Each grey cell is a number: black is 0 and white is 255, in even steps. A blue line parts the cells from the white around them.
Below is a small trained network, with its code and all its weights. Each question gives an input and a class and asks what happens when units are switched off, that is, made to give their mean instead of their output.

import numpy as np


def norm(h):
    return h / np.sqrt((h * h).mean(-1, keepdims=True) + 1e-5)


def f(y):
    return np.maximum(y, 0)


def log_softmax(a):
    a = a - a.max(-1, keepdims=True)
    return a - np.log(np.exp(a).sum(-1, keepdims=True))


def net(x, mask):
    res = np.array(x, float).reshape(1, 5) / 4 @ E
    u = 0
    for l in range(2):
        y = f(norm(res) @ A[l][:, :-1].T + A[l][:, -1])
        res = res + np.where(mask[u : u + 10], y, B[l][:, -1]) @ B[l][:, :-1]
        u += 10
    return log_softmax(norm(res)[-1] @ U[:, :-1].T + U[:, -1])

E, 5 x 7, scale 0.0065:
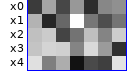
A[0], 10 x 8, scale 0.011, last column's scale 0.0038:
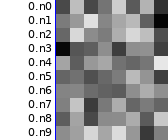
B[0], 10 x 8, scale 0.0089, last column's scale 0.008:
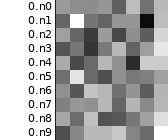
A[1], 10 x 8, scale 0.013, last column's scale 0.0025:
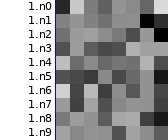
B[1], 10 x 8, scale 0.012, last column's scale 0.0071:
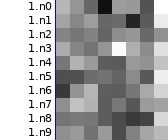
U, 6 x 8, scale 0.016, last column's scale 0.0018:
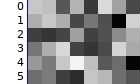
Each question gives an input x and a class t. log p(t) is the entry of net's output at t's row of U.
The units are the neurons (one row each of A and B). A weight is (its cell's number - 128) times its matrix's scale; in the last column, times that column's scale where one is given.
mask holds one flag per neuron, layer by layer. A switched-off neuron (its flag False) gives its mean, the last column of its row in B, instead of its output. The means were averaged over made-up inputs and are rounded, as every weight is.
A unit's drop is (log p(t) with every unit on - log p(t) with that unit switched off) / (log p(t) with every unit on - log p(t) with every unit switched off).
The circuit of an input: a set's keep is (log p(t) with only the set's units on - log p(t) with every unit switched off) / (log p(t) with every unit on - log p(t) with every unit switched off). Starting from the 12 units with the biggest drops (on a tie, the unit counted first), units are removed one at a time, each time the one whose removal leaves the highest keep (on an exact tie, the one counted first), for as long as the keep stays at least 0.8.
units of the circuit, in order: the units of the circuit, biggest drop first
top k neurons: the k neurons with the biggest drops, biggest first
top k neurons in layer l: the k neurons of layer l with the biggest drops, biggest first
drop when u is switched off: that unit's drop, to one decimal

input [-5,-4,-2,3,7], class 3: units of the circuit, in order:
[1.n6]
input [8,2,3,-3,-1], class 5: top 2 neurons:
[0.n3 0.n4]
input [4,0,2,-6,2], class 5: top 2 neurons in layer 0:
[0.n4 0.n5]
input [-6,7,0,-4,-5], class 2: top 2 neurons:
[1.n3 0.n9]
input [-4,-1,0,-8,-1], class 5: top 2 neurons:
[0.n5 0.n3]
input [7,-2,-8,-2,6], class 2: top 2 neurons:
[0.n1 0.n6]
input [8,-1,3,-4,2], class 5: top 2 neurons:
[0.n3 1.n3]
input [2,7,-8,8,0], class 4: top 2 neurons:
[0.n4 1.n0]
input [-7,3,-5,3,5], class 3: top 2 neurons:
[1.n6 0.n4]
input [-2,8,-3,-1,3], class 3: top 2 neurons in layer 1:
[1.n6 1.n4]
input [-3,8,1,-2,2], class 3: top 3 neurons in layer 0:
[0.n3 0.n2 0.n9]
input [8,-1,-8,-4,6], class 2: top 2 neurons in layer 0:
[0.n1 0.n6]
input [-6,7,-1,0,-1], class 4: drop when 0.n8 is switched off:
0.1
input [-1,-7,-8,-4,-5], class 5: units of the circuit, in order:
[0.n3]
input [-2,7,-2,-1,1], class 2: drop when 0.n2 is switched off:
-0.1
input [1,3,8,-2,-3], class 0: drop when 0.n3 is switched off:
0.0
